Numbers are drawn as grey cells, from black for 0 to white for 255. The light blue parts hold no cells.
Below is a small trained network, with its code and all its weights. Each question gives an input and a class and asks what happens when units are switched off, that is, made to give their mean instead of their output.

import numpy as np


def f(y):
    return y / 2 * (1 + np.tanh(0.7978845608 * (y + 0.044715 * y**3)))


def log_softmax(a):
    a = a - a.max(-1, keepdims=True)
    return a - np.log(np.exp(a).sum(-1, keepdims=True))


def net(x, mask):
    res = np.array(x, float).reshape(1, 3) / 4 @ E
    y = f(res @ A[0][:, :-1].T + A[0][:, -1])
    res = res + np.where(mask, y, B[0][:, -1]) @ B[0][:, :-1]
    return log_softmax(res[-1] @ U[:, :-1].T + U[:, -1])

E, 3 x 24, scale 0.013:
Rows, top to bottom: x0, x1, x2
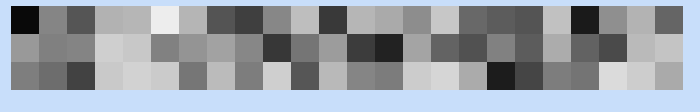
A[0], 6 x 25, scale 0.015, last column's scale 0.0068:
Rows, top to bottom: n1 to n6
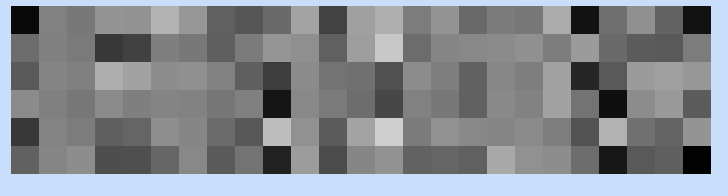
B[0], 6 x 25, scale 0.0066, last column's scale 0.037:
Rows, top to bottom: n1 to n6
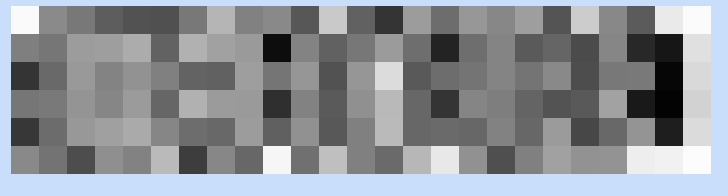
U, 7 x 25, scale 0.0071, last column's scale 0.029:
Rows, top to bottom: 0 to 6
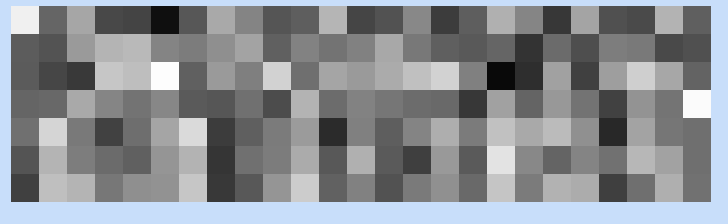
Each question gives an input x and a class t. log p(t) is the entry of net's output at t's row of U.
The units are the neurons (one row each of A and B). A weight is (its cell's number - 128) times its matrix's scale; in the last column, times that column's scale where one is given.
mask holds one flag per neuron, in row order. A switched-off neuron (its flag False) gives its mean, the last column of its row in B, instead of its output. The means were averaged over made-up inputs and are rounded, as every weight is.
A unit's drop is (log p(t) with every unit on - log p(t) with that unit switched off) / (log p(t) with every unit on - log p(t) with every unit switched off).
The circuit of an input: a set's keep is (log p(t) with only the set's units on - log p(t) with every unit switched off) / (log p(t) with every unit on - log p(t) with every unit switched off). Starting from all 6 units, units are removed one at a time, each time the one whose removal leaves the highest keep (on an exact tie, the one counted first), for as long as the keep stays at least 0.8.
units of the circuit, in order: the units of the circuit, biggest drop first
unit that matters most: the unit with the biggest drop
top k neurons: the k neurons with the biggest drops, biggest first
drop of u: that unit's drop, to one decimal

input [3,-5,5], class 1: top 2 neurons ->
n6; n5
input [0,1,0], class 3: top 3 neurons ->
n6; n1; n2
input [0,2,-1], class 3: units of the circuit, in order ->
n1; n6; n2; n5
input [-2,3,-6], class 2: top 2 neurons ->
n6; n1
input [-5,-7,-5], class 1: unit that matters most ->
n2
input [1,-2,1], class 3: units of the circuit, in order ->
n6; n4; n2
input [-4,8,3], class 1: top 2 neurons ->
n1; n4
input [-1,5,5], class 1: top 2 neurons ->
n6; n3
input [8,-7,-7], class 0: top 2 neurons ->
n1; n2
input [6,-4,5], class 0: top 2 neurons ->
n1; n6
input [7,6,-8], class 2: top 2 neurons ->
n6; n3
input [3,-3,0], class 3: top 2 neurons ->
n5; n4
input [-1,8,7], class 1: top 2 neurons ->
n6; n3
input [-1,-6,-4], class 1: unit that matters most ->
n2
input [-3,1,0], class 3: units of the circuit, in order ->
n1; n2
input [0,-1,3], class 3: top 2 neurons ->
n6; n1
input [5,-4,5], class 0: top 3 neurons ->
n1; n6; n3
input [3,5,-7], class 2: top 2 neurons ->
n6; n2
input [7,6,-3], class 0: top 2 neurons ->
n1; n5
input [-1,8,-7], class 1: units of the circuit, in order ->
n4
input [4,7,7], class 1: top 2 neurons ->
n6; n3
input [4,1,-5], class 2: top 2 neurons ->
n6; n3
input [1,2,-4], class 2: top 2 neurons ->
n6; n2
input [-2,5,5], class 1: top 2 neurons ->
n6; n1
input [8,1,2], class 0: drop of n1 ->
1.6
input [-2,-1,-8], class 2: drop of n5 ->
0.0
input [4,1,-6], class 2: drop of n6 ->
2.0
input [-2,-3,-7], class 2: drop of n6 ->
1.4
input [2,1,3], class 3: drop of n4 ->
0.1
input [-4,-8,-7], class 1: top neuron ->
n2
